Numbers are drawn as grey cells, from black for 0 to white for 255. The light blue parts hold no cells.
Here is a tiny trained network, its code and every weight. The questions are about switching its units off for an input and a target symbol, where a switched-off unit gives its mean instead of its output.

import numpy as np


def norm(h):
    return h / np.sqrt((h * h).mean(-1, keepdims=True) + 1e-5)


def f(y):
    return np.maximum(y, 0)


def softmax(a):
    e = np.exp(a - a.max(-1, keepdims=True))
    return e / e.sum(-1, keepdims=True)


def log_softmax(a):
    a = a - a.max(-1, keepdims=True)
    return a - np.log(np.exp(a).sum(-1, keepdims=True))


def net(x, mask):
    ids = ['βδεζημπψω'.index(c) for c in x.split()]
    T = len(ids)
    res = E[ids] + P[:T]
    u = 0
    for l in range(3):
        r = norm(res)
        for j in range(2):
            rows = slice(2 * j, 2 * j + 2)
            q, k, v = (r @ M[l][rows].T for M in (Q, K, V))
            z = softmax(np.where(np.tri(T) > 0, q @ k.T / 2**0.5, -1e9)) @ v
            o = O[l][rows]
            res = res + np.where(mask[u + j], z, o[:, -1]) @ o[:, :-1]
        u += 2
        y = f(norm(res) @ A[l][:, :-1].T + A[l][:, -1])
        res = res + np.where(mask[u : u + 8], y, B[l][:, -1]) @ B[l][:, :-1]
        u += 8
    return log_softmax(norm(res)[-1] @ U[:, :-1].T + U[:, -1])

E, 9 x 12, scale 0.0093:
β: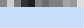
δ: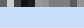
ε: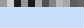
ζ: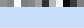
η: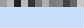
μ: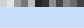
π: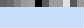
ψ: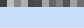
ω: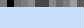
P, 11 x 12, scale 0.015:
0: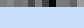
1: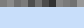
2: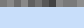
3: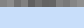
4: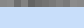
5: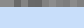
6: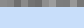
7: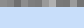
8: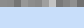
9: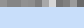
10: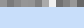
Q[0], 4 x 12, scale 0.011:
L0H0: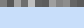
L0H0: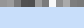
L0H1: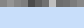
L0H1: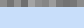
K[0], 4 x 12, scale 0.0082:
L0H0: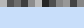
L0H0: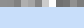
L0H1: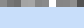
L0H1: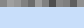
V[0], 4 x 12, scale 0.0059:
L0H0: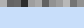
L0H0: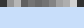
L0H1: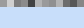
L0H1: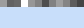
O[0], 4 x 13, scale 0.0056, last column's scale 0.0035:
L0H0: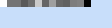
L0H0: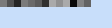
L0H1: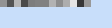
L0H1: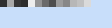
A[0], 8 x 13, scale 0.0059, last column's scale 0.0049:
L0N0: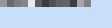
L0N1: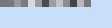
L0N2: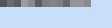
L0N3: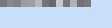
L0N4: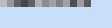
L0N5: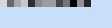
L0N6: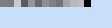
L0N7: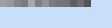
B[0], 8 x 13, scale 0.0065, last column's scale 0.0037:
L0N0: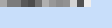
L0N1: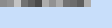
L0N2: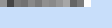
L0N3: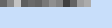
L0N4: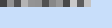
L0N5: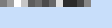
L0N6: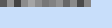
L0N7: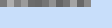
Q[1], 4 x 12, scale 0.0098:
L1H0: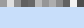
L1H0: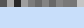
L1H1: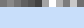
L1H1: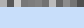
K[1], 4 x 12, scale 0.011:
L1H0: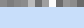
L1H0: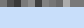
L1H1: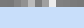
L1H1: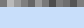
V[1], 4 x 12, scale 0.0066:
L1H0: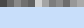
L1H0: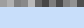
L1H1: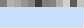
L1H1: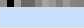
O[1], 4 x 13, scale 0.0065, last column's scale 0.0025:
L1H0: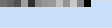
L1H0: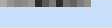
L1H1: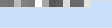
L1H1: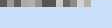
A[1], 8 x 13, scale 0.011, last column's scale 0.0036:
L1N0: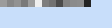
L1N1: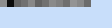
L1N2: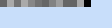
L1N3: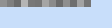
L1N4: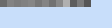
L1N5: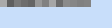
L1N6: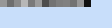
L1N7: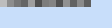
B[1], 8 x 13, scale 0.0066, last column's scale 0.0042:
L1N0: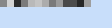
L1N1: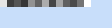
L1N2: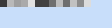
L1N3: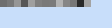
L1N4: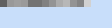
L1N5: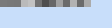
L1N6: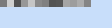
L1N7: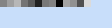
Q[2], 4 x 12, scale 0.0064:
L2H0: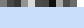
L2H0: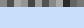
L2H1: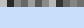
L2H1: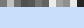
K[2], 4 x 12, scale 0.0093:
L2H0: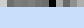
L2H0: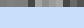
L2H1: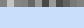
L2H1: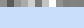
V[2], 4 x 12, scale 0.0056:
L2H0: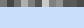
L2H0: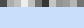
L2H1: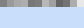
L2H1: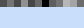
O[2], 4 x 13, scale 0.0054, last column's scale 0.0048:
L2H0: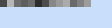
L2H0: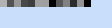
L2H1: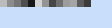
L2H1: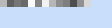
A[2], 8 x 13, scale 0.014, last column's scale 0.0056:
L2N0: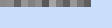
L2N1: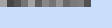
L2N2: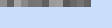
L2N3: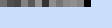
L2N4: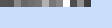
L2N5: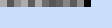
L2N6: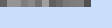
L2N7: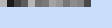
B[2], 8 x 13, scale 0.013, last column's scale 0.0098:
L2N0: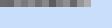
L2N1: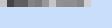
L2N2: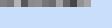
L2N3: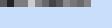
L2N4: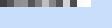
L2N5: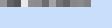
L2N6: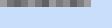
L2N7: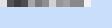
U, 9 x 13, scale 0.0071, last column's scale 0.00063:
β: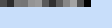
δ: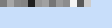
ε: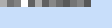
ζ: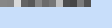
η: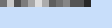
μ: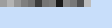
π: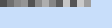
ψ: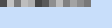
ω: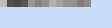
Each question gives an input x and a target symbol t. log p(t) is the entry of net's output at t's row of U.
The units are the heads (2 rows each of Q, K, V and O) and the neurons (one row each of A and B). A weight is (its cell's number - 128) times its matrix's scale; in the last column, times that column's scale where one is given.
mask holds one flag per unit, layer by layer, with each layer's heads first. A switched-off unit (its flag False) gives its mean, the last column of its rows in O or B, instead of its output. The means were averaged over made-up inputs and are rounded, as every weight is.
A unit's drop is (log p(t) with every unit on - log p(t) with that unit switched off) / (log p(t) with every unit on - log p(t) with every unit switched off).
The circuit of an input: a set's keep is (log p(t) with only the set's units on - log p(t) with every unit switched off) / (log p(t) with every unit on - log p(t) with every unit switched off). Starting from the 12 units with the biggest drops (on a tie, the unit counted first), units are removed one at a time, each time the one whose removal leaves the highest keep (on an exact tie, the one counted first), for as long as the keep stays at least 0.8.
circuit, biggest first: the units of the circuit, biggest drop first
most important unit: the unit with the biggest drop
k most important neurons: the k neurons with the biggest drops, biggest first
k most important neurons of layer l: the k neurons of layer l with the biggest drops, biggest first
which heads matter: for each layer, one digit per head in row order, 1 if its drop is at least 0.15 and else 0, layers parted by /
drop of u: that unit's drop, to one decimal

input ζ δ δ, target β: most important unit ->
L2N3
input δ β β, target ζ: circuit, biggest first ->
[L0H1, L0N5, L2N4, L2N7]
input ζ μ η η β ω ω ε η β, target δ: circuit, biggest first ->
[L2N4, L2N7, L2H1]
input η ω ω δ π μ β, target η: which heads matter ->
00 / 01 / 00
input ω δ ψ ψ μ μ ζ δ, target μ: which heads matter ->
00 / 10 / 00
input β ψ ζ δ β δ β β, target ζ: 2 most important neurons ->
[L0N5, L2N2]
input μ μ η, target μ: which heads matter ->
10 / 00 / 00
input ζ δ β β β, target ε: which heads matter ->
01 / 00 / 10
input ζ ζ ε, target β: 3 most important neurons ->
[L2N3, L2N4, L2N7]
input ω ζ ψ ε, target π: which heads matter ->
11 / 01 / 00
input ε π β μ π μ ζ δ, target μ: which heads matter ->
01 / 10 / 00
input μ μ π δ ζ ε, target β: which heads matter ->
01 / 00 / 00
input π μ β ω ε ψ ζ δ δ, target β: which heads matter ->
00 / 00 / 01
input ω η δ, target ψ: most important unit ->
L0N0
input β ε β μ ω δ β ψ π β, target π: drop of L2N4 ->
0.1
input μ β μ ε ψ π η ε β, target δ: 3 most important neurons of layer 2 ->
[L2N4, L2N7, L2N1]
